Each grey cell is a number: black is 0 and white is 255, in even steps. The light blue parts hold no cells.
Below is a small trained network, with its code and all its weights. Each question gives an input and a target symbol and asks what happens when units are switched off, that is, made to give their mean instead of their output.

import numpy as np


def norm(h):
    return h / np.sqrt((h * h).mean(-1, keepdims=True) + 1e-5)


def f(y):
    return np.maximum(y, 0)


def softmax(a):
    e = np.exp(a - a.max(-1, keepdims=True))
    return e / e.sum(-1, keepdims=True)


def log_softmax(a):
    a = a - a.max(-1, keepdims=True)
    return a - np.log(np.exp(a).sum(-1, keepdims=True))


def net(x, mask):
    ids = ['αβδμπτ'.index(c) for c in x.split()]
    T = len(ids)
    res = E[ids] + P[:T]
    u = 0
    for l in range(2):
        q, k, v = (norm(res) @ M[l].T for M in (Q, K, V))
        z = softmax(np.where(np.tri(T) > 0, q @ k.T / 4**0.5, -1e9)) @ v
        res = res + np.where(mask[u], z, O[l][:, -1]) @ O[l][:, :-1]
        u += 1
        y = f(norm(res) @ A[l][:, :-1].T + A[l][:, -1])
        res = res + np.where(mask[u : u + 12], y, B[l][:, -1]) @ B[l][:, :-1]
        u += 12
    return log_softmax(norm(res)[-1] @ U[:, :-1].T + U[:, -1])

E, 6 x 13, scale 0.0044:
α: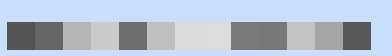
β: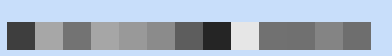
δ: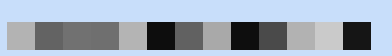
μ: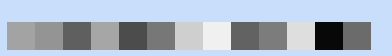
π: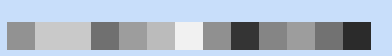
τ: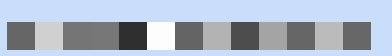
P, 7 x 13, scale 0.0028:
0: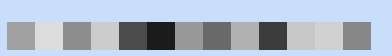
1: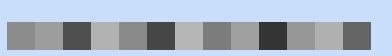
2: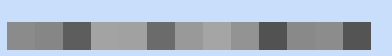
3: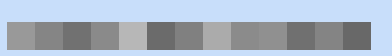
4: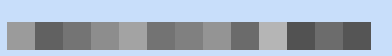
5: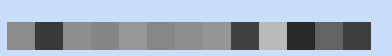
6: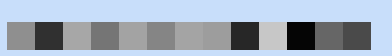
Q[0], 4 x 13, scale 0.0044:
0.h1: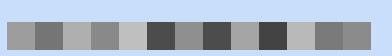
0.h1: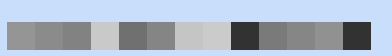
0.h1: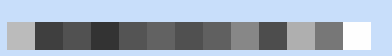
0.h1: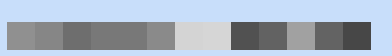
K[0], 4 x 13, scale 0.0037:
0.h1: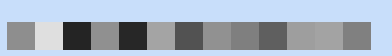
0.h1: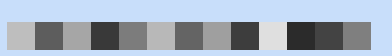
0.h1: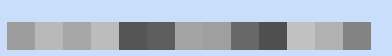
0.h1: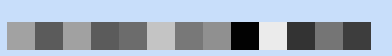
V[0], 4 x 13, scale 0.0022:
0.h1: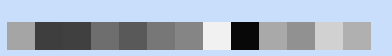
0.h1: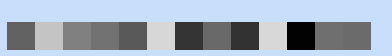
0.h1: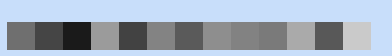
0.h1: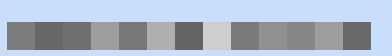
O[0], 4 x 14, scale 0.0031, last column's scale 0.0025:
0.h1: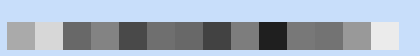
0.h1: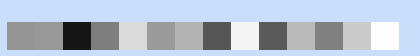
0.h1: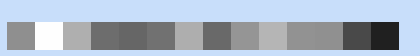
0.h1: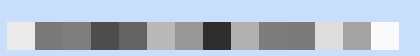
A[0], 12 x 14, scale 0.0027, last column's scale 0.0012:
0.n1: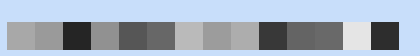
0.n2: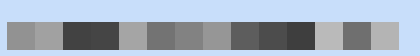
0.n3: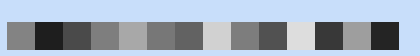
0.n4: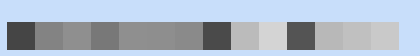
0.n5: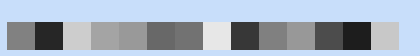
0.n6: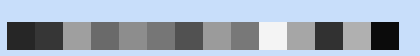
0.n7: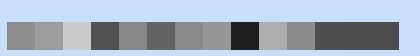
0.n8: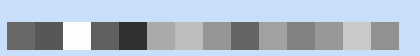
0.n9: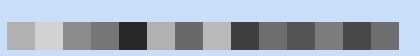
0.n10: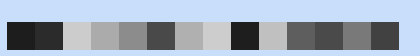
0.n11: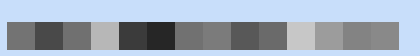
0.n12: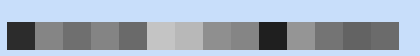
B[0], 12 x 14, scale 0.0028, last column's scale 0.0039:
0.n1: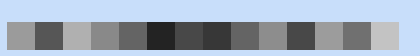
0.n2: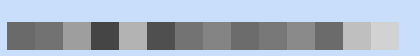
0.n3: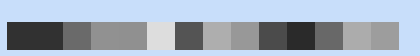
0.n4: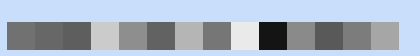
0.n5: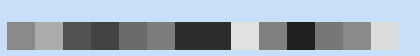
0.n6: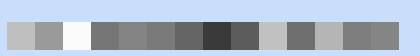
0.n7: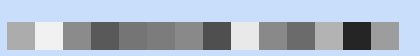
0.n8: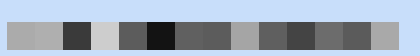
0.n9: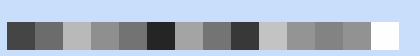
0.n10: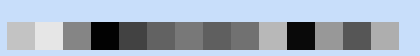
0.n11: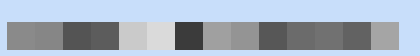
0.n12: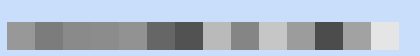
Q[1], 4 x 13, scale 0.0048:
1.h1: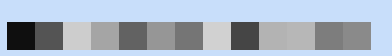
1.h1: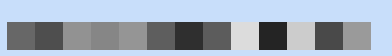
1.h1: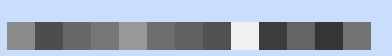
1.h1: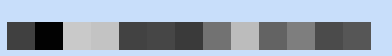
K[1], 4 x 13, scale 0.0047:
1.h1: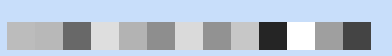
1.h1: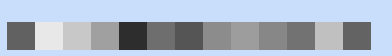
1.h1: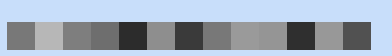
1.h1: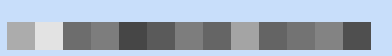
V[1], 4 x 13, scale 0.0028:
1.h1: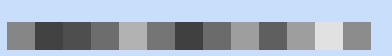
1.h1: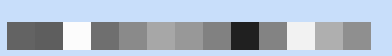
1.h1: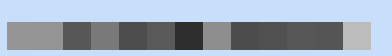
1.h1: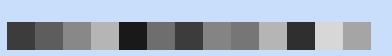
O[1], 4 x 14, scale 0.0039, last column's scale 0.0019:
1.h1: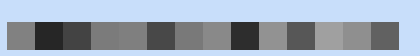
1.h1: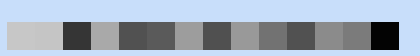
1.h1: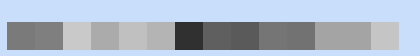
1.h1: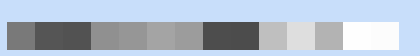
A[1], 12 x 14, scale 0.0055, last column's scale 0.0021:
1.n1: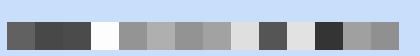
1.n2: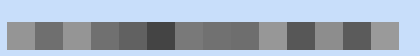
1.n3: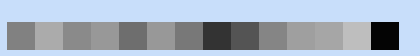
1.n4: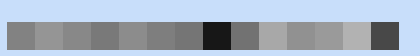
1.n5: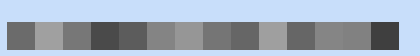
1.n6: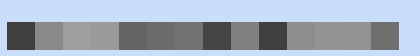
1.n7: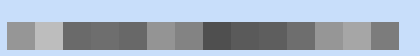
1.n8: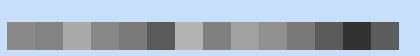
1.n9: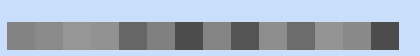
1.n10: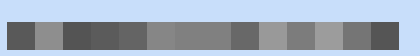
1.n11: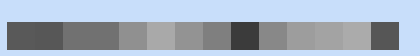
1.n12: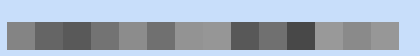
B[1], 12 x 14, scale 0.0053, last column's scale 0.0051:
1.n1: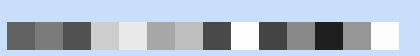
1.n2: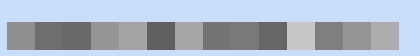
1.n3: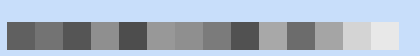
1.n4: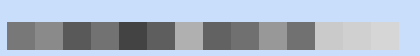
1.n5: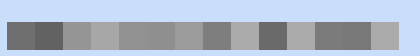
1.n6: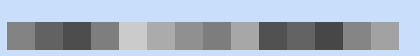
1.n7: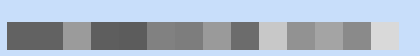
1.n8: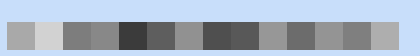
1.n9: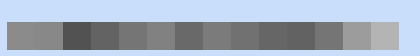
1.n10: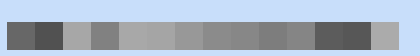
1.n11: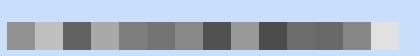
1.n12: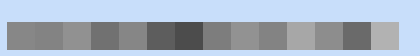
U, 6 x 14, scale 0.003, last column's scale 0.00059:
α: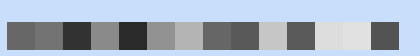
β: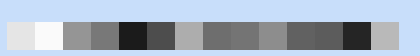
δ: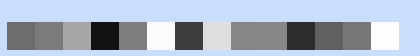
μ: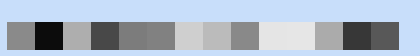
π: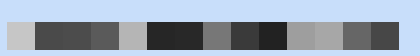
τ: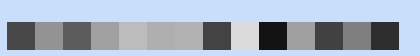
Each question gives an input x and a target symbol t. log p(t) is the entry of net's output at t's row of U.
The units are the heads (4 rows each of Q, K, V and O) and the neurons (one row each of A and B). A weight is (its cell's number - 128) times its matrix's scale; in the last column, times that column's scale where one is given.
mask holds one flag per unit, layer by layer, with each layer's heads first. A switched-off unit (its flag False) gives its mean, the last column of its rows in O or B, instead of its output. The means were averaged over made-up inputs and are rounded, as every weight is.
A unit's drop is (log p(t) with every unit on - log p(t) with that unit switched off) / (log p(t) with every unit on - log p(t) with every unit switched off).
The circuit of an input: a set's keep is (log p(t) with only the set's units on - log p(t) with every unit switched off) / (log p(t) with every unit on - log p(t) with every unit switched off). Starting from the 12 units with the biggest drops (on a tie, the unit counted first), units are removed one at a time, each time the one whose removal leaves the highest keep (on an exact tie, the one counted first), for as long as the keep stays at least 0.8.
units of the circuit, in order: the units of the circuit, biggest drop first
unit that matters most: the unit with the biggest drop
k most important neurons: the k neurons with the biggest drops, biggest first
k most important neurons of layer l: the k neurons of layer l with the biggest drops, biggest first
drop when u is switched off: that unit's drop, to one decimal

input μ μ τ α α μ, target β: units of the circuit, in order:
(0.h1 1.n8 1.h1)
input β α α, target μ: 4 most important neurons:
(0.n10 1.n1 1.n11 0.n5)
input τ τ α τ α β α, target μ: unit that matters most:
0.n10
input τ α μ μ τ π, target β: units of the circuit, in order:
(1.h1 1.n8)
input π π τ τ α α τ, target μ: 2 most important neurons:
(0.n5 1.n1)
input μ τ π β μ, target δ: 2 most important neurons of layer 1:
(1.n1 1.n11)
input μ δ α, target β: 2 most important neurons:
(1.n1 1.n3)
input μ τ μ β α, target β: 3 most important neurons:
(0.n10 1.n1 1.n3)
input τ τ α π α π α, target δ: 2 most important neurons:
(0.n5 0.n10)
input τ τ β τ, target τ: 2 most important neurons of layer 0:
(0.n5 0.n2)
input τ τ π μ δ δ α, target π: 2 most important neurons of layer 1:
(1.n2 1.n1)
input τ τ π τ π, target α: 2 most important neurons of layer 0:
(0.n9 0.n7)
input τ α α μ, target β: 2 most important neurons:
(1.n8 1.n1)
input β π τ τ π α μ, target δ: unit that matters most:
0.n3
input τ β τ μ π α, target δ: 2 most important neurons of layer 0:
(0.n10 0.n5)
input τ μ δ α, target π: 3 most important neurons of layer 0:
(0.n5 0.n8 0.n11)
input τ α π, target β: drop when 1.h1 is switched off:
0.2
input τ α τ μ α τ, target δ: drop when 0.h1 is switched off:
1.1
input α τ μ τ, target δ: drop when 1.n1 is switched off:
0.3
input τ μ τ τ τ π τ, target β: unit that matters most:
0.n5
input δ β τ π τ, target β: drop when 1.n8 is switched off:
0.1
